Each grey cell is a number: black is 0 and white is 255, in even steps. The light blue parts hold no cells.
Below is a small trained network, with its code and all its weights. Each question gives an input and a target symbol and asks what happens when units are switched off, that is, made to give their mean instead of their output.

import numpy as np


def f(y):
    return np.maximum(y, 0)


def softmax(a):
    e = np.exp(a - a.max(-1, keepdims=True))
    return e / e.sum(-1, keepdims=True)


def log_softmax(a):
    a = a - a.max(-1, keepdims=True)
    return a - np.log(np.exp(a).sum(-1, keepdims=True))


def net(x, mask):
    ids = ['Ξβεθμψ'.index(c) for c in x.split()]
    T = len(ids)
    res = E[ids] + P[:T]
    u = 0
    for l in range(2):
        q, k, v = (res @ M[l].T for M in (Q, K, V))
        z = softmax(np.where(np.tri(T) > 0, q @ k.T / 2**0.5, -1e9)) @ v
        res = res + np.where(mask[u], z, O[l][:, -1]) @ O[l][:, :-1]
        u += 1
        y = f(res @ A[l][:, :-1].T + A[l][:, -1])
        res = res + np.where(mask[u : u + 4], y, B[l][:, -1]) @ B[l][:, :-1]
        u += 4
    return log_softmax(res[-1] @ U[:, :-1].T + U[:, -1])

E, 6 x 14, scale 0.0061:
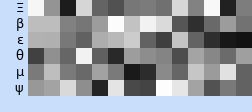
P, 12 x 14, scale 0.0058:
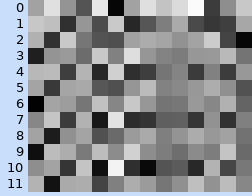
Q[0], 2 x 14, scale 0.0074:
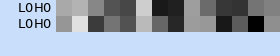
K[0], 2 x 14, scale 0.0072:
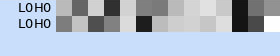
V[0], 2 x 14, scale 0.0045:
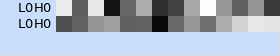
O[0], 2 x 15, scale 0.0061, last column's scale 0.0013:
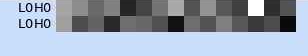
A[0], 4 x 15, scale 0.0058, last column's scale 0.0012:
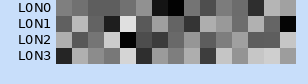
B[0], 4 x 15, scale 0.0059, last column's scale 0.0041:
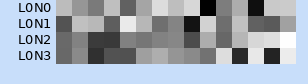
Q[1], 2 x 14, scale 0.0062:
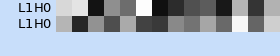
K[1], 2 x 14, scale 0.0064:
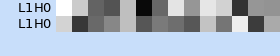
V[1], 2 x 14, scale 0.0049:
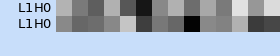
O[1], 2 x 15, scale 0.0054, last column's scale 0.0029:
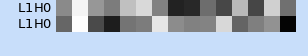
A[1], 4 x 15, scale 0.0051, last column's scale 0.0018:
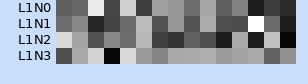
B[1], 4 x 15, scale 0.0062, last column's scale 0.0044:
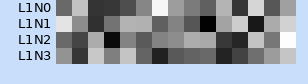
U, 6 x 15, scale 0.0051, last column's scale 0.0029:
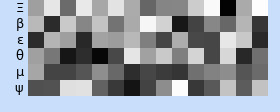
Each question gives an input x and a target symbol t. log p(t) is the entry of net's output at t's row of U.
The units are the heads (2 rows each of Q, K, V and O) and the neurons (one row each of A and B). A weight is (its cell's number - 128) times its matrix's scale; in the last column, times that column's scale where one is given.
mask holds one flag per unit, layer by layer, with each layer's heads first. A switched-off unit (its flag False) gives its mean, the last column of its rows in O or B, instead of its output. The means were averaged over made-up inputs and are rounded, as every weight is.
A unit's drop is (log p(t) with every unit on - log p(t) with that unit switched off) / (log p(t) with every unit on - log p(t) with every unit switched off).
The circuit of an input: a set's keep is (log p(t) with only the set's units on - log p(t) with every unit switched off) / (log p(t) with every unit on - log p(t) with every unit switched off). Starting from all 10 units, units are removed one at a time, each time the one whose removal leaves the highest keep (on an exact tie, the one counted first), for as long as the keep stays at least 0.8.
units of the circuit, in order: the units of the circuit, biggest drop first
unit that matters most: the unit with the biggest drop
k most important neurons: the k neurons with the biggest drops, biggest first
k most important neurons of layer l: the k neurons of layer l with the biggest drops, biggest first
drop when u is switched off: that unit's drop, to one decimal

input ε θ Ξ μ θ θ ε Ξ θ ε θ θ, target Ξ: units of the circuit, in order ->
[L1N2, L0H0]
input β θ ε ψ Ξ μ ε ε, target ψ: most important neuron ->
[L0N3]
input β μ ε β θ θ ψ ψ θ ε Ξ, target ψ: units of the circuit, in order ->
[L1H0, L1N2]
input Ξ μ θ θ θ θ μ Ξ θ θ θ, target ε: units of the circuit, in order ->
[L1N2, L1H0]
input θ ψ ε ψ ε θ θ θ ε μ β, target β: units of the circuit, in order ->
[L0H0, L1N2, L0N0]
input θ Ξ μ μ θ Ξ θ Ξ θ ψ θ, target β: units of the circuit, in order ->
[L0N0, L1N2, L0H0]
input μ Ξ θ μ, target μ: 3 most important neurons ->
[L1N3, L1N1, L0N3]
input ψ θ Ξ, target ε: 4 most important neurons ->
[L1N2, L0N2, L0N3, L1N1]
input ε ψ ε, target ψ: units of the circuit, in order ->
[L0H0, L1H0]
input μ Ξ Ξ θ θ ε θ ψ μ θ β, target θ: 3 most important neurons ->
[L0N1, L0N0, L1N3]
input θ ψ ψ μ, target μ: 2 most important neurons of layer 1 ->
[L1N1, L1N3]
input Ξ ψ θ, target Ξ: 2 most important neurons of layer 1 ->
[L1N2, L1N3]
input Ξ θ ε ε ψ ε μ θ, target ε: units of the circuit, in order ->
[L1N2, L1H0, L0N3]
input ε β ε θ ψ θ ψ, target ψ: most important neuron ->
[L0N2]
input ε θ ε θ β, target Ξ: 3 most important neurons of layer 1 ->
[L1N2, L1N1, L1N3]
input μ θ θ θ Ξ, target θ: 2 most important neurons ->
[L0N0, L0N1]
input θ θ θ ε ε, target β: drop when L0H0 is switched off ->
0.5
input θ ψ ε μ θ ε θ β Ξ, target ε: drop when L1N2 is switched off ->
0.6
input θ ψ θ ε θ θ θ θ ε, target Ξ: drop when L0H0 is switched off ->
0.2
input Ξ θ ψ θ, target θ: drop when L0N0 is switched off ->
0.0
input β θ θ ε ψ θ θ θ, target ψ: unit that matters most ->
L1H0
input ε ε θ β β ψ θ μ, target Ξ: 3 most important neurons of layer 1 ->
[L1N1, L1N2, L1N3]
